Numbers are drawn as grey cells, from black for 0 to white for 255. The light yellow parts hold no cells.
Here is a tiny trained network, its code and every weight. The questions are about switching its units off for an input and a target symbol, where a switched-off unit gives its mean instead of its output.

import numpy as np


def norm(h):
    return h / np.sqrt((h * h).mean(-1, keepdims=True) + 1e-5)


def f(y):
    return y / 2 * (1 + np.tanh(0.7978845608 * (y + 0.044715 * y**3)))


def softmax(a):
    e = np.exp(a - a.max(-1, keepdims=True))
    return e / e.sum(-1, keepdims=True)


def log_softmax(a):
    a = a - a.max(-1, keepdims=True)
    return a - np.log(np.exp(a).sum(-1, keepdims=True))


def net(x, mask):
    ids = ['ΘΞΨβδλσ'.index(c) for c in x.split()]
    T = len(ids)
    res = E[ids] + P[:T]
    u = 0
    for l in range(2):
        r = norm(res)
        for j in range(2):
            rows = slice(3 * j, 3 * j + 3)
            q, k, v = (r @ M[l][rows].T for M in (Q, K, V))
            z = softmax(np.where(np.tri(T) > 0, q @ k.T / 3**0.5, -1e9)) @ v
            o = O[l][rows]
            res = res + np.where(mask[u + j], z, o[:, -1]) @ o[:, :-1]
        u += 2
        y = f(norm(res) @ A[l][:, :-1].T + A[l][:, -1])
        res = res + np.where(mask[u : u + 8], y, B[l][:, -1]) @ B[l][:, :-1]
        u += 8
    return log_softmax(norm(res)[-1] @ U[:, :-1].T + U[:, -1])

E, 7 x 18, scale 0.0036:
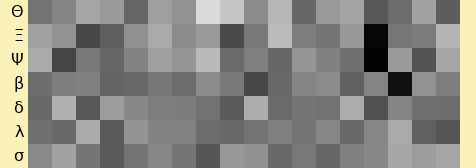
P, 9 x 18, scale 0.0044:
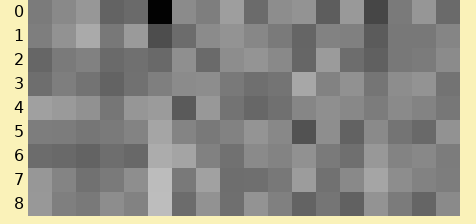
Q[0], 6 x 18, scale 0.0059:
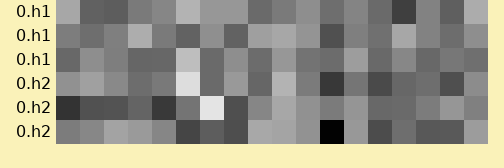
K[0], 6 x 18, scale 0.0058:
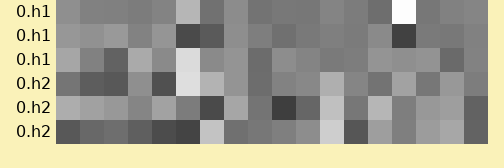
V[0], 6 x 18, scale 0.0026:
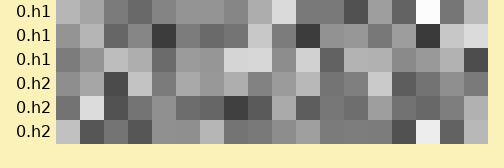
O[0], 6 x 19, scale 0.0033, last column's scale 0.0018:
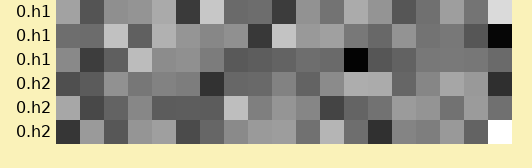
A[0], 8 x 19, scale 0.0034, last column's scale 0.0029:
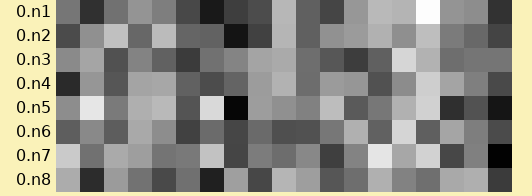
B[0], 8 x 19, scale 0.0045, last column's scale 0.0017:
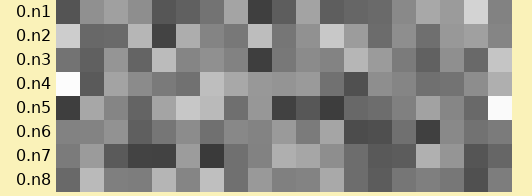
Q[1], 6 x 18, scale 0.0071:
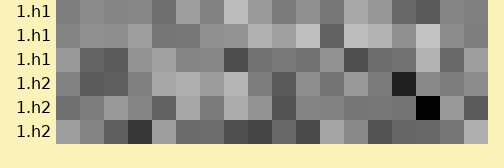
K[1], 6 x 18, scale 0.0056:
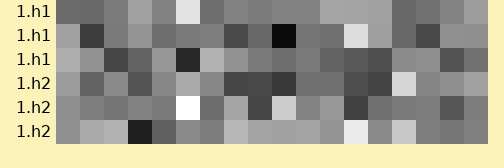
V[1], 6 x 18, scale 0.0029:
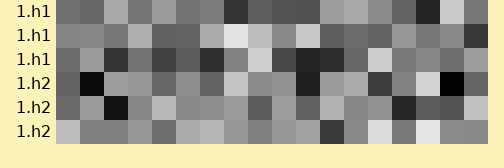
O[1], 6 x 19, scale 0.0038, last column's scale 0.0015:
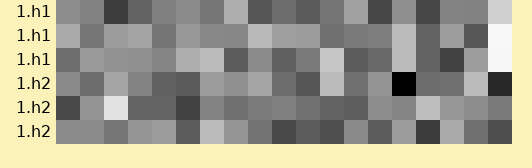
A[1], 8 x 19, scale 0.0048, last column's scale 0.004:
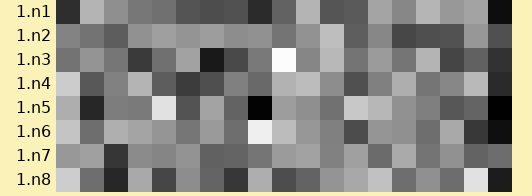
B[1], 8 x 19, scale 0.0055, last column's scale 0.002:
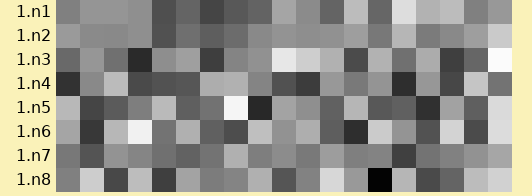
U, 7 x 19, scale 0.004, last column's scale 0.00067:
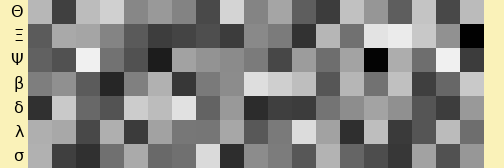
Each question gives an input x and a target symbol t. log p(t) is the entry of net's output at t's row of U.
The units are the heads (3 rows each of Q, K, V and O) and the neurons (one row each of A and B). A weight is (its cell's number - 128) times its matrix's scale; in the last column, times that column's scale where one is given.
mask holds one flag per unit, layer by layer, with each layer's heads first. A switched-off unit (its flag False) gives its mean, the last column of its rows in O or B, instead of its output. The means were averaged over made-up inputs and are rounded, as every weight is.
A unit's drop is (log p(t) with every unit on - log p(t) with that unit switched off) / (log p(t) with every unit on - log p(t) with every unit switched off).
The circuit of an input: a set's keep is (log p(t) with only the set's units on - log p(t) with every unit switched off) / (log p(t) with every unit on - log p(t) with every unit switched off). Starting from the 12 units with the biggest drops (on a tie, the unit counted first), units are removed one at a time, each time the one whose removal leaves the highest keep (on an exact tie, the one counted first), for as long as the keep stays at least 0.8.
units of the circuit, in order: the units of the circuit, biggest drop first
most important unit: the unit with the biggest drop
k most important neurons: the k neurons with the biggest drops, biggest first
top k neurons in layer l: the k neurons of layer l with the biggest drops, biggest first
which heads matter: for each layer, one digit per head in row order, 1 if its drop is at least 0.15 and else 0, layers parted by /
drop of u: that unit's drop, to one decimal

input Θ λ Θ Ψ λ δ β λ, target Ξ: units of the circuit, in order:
(0.n1; 0.h2)
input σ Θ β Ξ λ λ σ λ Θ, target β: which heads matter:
11 / 11
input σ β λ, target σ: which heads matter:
01 / 00
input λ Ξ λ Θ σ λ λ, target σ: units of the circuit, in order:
(0.h2; 0.n3; 1.n5)
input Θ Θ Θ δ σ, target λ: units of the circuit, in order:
(0.h2; 0.n2; 1.n8)
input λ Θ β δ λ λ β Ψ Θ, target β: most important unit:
0.h1
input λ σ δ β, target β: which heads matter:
10 / 01
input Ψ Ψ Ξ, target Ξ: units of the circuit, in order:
(1.h2; 1.n1)
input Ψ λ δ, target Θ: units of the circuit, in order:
(0.n4; 0.h2; 1.n6)
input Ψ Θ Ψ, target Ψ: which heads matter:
00 / 01
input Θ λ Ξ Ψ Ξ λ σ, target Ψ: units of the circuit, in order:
(0.h2; 0.n4; 1.n4)
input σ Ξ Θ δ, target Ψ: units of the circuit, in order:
(0.h2; 1.n4; 0.n4)
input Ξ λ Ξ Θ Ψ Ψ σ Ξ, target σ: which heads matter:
10 / 00
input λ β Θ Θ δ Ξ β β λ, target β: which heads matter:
00 / 00
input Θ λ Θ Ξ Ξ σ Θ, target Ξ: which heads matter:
11 / 11
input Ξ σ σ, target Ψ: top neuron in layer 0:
(0.n1)
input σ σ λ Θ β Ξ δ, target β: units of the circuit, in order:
(0.n7; 1.n3; 0.h2)
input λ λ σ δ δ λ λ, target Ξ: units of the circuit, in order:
(0.h2; 0.n1)
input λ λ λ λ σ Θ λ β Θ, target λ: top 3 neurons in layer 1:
(1.n2; 1.n6; 1.n3)
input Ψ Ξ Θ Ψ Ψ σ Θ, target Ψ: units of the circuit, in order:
(1.h2; 0.h1)
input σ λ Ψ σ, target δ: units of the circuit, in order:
(0.h2; 0.n5)
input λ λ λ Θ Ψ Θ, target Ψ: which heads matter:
11 / 01
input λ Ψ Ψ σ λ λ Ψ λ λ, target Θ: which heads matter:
01 / 00
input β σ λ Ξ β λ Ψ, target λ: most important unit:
1.n8
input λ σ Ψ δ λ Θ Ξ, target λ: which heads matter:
00 / 00
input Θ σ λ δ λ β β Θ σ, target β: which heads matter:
01 / 00
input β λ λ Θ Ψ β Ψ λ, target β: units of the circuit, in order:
(0.n7; 0.h2; 1.n3)
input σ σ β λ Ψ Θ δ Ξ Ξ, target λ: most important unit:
1.h2
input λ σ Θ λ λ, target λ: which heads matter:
01 / 00
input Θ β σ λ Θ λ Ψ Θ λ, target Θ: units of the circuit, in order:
(0.h2; 0.n4; 1.n6)
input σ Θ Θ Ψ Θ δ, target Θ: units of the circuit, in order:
(0.h2; 0.n4; 1.n6)
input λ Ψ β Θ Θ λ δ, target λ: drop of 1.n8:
0.1
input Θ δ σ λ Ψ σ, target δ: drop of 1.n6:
0.0
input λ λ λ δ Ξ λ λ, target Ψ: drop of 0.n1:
0.2
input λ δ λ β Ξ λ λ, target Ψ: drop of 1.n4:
0.1
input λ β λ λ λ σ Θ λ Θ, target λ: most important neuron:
(0.n4)
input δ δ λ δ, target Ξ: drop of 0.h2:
1.1
